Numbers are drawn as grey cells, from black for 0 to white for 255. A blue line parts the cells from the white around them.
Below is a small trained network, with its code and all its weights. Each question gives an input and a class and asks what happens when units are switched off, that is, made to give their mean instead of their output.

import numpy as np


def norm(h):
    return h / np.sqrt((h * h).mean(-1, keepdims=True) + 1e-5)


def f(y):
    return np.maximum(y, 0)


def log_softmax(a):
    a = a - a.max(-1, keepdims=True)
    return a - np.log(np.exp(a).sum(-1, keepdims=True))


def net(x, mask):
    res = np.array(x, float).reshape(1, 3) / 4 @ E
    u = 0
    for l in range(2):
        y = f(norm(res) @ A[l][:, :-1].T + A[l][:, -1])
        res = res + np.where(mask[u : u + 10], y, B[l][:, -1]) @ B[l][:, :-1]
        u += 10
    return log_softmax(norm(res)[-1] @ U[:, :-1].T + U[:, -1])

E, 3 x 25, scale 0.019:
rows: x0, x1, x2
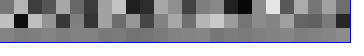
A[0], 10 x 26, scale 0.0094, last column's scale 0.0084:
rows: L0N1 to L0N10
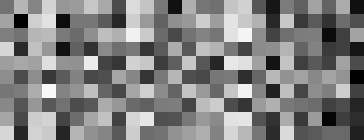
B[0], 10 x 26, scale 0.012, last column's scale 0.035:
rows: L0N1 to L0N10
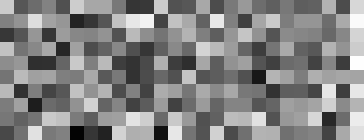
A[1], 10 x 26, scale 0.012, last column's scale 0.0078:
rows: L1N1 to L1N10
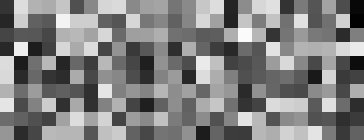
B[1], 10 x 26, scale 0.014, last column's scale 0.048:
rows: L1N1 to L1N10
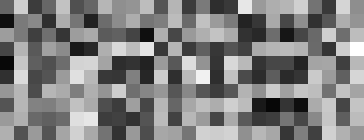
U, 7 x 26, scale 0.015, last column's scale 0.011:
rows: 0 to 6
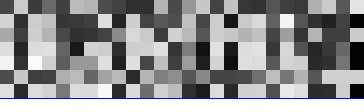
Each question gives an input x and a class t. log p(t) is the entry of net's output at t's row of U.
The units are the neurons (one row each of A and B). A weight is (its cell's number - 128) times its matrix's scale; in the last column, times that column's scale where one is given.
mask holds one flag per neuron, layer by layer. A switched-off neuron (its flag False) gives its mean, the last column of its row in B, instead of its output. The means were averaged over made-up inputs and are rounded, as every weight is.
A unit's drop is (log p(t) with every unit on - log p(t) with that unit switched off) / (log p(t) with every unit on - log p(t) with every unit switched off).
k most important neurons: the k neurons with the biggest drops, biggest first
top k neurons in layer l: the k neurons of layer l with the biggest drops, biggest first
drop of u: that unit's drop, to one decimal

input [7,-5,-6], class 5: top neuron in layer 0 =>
[L0N7]
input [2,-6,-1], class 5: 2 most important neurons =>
[L0N7, L0N5]
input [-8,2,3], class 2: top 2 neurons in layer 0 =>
[L0N2, L0N10]
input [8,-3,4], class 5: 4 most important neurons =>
[L0N7, L0N4, L0N1, L0N5]
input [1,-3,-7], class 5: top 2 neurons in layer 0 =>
[L0N4, L0N7]
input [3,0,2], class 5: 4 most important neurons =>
[L0N7, L0N4, L0N1, L1N4]
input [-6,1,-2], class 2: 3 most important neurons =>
[L0N2, L0N10, L0N9]
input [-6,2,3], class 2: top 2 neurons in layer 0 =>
[L0N2, L0N10]
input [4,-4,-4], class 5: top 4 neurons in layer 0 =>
[L0N7, L0N4, L0N5, L0N1]
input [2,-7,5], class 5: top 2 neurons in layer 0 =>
[L0N7, L0N5]
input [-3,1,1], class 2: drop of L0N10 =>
0.4
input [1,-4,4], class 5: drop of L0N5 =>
0.9
